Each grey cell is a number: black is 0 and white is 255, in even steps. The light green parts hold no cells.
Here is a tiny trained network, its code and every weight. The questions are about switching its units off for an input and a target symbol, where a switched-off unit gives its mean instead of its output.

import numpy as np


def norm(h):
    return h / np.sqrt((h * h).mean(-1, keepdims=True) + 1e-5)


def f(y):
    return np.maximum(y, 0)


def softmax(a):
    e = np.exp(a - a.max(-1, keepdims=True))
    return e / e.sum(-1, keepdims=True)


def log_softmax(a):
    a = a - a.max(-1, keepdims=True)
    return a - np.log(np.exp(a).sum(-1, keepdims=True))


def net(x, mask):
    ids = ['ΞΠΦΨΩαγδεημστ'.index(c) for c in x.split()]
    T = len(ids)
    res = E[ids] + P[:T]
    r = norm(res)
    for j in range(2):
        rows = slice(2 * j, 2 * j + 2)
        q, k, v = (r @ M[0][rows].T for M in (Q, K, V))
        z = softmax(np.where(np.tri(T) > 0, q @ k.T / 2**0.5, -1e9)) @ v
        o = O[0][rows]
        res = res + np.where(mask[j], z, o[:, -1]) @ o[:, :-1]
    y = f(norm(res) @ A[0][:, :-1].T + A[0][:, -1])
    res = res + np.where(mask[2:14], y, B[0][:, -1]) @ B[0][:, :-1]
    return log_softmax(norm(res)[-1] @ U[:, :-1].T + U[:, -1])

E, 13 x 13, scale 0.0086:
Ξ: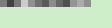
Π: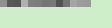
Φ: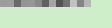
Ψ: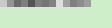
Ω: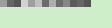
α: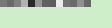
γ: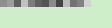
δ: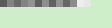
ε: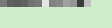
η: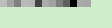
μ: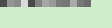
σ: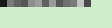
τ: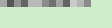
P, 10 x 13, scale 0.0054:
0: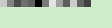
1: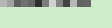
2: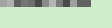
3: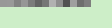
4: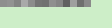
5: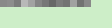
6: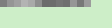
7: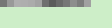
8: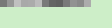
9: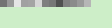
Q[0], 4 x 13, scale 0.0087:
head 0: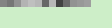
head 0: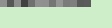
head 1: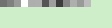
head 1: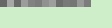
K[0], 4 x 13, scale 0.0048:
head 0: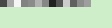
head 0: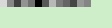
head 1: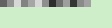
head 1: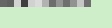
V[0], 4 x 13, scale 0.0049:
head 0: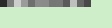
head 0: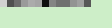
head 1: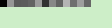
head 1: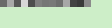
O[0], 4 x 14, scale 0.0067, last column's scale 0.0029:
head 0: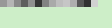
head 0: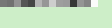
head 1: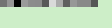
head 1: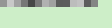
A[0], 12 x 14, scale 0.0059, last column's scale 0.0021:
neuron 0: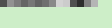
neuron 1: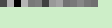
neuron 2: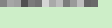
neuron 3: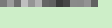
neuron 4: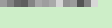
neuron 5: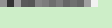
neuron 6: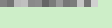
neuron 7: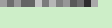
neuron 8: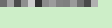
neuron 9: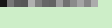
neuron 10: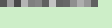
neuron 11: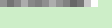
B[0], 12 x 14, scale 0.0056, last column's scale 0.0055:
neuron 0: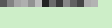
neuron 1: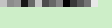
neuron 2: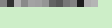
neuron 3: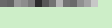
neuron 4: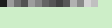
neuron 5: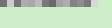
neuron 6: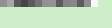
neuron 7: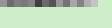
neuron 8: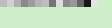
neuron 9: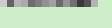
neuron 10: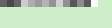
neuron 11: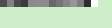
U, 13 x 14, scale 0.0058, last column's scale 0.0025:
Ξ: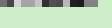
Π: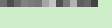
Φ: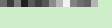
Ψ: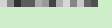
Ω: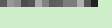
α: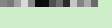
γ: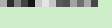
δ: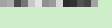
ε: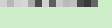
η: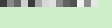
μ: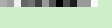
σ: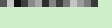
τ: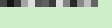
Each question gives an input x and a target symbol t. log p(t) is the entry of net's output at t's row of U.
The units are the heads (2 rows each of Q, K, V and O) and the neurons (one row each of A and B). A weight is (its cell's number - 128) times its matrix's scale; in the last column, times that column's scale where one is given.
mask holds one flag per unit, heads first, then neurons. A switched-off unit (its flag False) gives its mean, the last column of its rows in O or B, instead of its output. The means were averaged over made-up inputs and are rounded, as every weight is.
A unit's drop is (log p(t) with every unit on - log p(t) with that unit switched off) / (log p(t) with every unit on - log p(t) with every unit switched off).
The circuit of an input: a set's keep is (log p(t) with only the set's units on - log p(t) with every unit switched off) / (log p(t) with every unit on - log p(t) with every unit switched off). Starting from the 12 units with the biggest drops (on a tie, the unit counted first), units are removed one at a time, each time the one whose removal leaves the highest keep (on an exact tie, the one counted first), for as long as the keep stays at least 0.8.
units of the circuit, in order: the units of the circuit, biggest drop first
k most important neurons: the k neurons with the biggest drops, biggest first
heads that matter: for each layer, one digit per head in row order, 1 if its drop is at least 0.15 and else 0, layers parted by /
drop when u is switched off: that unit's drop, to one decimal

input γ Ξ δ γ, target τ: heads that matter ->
10
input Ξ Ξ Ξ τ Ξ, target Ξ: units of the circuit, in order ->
(head 1)
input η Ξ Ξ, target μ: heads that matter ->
01
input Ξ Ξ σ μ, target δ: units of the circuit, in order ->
(head 1; neuron 1)
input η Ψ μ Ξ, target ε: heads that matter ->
10
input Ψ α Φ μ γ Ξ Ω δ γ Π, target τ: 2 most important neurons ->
(neuron 3; neuron 8)
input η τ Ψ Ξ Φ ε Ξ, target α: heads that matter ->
10
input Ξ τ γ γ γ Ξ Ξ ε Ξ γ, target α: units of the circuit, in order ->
(head 0; neuron 3)
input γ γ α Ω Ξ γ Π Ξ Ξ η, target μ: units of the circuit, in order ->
(head 1; neuron 10)
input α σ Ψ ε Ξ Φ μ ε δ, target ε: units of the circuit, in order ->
(neuron 9; neuron 1)
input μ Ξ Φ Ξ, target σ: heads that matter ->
01
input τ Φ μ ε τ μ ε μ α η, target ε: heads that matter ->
10
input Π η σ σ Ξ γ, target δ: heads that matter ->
01
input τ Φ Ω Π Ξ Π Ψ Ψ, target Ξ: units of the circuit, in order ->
(neuron 0)
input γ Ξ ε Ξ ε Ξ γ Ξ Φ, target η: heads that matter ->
10
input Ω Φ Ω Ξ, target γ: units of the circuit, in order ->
(head 1; head 0; neuron 6)
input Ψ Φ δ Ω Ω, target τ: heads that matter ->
10
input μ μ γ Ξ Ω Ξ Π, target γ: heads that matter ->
11
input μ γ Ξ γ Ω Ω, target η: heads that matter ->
11
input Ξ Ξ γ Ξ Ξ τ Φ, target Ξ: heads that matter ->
01
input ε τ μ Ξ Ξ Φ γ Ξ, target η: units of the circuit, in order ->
(head 1; head 0; neuron 1)
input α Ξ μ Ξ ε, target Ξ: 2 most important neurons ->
(neuron 0; neuron 2)
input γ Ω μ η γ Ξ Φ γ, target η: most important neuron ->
(neuron 10)
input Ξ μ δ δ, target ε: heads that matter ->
10
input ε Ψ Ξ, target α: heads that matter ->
11
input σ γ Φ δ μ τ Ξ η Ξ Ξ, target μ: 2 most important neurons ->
(neuron 10; neuron 8)
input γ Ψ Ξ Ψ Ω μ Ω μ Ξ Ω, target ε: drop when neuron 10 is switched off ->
0.0
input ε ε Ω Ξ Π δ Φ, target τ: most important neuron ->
(neuron 3)
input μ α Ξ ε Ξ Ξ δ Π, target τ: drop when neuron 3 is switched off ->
0.3
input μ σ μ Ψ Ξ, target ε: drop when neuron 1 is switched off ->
0.1
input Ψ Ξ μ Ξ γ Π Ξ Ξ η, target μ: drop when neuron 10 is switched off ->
0.2
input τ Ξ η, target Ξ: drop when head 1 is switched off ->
1.0
